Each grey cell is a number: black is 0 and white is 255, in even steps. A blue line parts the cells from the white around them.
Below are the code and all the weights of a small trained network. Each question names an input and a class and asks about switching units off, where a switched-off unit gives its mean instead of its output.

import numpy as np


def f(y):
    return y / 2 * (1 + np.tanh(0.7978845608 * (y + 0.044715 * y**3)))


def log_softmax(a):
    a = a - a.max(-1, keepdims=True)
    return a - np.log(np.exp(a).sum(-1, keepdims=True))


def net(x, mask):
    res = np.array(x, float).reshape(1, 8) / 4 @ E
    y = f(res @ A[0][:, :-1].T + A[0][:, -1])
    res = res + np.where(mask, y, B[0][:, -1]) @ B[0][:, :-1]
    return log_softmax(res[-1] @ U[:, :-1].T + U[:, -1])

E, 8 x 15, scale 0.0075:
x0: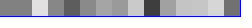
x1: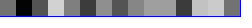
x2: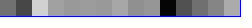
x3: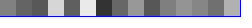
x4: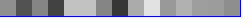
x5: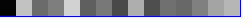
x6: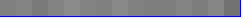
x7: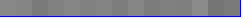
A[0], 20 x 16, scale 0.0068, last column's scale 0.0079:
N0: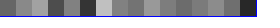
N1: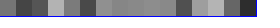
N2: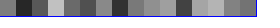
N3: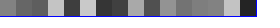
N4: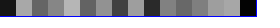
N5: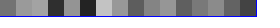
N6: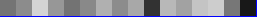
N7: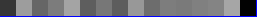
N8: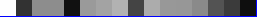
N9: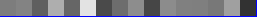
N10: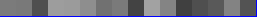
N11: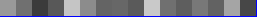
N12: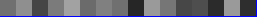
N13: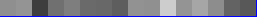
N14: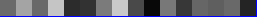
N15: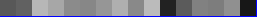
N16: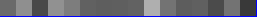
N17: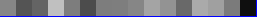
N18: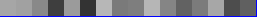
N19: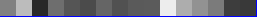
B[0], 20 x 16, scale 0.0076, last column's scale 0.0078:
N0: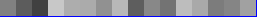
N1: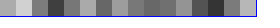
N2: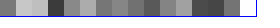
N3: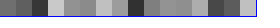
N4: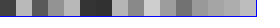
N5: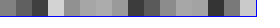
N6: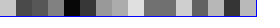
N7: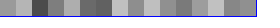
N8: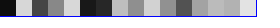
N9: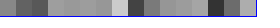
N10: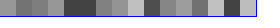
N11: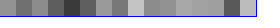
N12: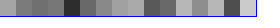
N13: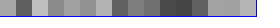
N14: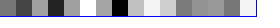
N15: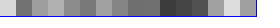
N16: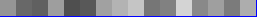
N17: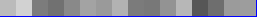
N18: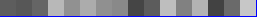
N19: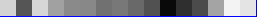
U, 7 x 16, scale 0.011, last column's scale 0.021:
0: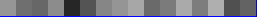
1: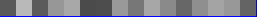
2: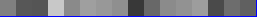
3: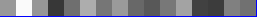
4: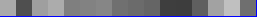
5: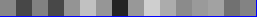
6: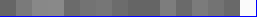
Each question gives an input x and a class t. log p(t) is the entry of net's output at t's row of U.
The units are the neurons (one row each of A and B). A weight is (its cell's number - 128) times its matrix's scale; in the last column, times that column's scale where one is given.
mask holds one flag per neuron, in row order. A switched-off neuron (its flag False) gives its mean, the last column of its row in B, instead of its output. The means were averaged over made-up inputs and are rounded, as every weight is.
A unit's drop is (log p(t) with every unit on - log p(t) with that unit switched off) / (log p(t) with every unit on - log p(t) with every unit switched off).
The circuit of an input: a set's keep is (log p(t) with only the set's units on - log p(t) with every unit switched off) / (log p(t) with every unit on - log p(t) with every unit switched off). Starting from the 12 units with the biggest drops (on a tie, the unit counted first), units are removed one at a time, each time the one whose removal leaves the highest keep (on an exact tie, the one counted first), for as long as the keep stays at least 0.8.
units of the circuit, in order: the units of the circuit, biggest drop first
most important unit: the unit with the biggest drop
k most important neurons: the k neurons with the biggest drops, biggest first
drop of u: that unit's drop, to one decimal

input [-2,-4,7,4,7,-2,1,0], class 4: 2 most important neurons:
N14; N15
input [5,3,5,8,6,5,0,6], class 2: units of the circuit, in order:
N3
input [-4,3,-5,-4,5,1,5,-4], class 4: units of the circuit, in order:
N19; N13
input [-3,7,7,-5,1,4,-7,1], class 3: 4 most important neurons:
N2; N1; N19; N17
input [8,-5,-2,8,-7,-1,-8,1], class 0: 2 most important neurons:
N6; N5
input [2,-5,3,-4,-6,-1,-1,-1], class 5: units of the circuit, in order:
N14; N2
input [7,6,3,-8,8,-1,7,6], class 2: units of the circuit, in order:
N18; N14
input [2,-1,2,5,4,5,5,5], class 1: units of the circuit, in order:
N14; N4
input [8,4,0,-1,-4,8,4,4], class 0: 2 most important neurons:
N6; N8
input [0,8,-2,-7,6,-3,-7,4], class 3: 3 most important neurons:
N2; N1; N17
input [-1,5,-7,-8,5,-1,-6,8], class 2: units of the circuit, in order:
N18; N5
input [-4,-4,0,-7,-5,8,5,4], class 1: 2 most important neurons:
N4; N7
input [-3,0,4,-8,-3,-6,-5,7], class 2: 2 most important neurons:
N5; N18
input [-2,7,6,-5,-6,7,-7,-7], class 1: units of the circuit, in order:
N4
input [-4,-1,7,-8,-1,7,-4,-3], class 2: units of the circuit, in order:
N5; N0
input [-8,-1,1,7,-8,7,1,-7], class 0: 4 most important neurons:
N12; N10; N16; N8
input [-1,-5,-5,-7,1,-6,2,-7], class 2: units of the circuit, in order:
N5; N18
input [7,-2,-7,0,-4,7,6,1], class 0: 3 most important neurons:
N6; N8; N15
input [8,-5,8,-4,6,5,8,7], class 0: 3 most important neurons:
N6; N14; N19
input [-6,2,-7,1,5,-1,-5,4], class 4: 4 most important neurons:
N19; N13; N14; N6
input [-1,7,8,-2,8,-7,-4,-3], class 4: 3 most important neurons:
N15; N14; N4
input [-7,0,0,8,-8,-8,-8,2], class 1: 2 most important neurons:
N8; N6
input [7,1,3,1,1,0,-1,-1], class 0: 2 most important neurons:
N6; N14
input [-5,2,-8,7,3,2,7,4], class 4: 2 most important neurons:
N19; N13
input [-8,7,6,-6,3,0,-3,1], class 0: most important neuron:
N11
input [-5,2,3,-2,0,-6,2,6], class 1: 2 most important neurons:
N8; N6
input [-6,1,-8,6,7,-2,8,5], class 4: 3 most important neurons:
N19; N13; N14
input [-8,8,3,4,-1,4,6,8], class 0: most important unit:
N10
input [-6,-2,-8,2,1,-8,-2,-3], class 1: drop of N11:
0.0
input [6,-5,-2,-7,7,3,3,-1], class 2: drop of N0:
0.1
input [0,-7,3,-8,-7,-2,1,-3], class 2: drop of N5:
0.4
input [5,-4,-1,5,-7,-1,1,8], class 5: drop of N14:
0.7
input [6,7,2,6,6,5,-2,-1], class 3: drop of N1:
0.2
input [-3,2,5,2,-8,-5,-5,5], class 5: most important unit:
N14
